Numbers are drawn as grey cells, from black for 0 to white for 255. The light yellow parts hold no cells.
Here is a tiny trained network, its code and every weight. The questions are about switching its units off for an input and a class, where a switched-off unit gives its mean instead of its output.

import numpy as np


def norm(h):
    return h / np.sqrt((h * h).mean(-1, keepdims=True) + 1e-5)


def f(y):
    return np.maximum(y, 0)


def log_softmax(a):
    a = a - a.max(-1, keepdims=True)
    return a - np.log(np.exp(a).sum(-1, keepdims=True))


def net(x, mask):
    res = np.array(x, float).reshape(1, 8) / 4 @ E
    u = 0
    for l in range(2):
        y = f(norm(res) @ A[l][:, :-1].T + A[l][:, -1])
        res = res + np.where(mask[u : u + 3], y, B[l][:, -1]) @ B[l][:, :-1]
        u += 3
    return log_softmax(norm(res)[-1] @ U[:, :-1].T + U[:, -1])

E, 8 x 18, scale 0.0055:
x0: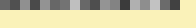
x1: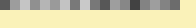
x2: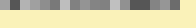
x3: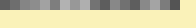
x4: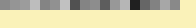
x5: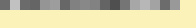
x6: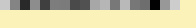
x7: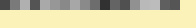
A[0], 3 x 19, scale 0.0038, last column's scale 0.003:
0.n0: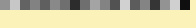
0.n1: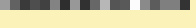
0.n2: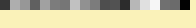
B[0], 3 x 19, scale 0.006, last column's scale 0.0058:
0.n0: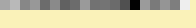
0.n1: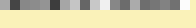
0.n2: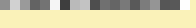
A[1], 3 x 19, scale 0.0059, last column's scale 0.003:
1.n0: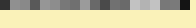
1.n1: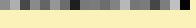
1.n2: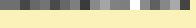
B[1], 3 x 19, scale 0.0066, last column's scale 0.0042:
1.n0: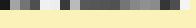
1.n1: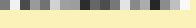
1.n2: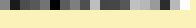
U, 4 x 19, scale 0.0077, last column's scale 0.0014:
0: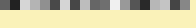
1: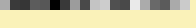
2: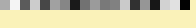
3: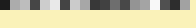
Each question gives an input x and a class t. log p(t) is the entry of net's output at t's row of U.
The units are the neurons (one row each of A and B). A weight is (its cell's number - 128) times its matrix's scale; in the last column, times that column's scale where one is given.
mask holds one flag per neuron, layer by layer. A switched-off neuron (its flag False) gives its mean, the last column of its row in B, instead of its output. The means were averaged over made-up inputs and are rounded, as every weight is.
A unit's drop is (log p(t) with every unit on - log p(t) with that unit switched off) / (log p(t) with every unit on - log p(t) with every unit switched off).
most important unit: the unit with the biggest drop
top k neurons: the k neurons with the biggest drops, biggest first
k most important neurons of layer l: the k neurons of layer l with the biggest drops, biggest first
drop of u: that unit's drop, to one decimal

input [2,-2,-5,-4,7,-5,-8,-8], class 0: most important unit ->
1.n1
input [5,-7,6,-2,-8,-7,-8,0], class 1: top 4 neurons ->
(0.n1; 1.n0; 0.n0; 1.n2)
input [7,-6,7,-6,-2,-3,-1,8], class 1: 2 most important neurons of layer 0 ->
(0.n1; 0.n0)
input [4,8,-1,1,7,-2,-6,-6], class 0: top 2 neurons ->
(0.n2; 1.n0)
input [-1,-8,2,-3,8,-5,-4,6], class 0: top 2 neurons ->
(1.n0; 0.n2)
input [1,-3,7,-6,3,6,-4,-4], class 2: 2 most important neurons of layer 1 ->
(1.n2; 1.n0)
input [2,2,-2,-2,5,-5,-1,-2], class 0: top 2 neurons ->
(1.n1; 0.n0)
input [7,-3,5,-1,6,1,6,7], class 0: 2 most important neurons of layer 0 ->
(0.n1; 0.n2)
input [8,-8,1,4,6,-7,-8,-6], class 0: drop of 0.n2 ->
0.1
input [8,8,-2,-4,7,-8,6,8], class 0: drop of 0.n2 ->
0.1
